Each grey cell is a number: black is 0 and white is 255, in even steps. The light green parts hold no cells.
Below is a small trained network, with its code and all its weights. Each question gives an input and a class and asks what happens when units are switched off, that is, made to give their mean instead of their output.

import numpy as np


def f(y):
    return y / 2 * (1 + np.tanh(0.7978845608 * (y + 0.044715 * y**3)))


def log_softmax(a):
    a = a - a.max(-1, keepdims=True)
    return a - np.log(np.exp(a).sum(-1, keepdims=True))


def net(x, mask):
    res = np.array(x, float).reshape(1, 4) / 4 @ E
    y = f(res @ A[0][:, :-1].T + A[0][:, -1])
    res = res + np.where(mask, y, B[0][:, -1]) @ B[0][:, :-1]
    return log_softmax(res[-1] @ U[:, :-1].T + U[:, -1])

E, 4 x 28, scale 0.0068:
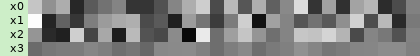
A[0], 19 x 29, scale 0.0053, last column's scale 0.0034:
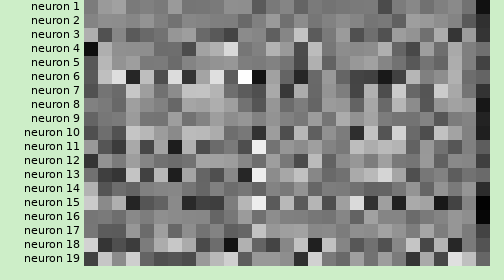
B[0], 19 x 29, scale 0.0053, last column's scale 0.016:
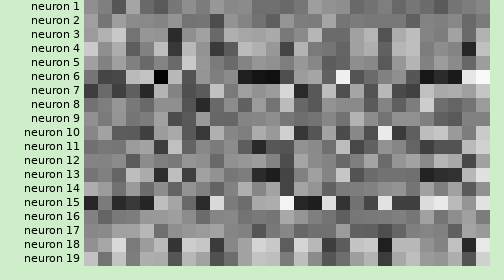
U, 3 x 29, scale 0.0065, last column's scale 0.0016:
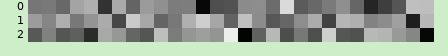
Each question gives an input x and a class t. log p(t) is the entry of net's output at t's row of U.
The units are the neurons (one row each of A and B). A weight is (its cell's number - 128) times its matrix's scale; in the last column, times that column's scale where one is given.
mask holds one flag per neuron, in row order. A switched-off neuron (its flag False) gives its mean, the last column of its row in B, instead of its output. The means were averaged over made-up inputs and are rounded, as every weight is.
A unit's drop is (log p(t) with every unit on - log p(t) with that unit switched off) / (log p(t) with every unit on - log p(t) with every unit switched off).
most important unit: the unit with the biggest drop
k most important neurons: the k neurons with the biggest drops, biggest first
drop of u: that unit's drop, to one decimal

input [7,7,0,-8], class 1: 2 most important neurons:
neuron 18; neuron 3
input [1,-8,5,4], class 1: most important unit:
neuron 19
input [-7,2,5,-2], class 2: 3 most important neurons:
neuron 10; neuron 7; neuron 6
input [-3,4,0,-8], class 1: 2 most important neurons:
neuron 15; neuron 18
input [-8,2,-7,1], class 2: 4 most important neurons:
neuron 10; neuron 7; neuron 13; neuron 11
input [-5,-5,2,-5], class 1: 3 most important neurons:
neuron 15; neuron 19; neuron 4
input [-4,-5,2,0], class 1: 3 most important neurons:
neuron 15; neuron 19; neuron 4
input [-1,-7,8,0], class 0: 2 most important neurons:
neuron 13; neuron 11
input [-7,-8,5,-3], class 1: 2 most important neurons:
neuron 19; neuron 4
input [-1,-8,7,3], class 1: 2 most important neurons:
neuron 19; neuron 6
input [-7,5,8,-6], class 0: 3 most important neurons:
neuron 13; neuron 11; neuron 15
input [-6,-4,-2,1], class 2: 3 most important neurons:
neuron 7; neuron 10; neuron 18
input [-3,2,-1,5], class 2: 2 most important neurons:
neuron 19; neuron 4
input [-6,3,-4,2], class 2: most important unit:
neuron 10
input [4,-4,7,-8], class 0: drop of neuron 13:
0.1
